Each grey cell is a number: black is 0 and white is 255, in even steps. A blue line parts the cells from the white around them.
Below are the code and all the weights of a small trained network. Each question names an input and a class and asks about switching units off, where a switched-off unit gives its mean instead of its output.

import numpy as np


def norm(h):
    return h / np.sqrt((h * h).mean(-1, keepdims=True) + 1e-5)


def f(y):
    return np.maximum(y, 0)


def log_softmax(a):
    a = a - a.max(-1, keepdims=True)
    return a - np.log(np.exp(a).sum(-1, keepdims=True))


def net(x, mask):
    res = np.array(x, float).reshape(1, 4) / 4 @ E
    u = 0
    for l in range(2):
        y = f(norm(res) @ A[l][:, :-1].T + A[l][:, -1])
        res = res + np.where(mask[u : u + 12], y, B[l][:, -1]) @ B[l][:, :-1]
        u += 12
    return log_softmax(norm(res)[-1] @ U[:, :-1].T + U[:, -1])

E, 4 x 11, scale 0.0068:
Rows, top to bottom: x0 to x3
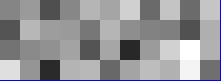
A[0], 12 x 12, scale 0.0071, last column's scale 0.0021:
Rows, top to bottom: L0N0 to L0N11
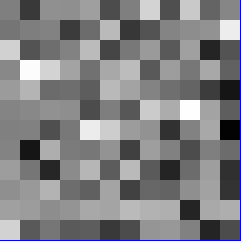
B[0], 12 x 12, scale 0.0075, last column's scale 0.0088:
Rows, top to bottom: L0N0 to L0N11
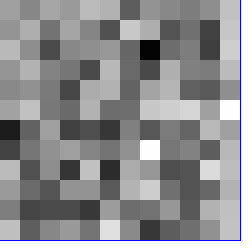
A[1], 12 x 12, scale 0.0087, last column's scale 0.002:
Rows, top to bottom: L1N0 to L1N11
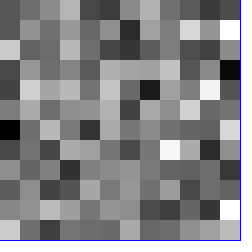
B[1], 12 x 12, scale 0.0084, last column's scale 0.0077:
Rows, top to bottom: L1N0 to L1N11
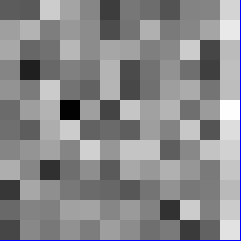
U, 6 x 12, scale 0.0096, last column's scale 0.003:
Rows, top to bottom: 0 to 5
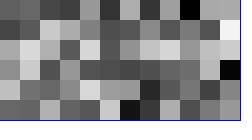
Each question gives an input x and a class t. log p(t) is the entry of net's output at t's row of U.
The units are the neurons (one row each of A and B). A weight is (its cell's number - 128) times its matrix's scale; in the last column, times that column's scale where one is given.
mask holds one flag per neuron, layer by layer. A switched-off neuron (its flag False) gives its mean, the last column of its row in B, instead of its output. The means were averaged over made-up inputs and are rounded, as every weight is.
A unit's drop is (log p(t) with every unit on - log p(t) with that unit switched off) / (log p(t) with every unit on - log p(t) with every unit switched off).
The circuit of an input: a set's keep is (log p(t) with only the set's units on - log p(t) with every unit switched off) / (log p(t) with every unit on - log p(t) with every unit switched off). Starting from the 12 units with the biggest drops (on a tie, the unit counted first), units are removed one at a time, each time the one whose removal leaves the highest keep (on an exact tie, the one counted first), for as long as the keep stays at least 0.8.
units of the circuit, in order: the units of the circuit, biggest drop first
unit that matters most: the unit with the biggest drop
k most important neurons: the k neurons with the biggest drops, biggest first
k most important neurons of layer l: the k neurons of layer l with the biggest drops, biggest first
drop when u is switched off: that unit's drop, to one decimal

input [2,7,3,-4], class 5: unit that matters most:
L0N3
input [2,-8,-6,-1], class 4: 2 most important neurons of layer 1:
(L1N2; L1N5)
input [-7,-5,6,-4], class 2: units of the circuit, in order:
(L0N5; L1N5)
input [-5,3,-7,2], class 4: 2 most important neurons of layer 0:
(L0N2; L0N5)
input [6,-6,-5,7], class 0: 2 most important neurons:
(L0N8; L0N6)
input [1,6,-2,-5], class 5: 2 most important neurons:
(L0N3; L0N10)
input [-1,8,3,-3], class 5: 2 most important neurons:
(L0N3; L1N3)
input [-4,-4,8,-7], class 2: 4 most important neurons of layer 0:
(L0N5; L0N6; L0N10; L0N8)
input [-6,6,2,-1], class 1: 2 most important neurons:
(L1N0; L0N9)
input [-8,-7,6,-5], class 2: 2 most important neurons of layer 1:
(L1N5; L1N1)
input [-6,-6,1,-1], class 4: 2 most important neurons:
(L0N11; L0N2)
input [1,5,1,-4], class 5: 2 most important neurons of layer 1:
(L1N3; L1N4)
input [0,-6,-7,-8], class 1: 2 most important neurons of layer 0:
(L0N5; L0N7)
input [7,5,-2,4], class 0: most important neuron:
(L0N8)
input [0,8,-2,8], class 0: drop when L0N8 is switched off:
0.4
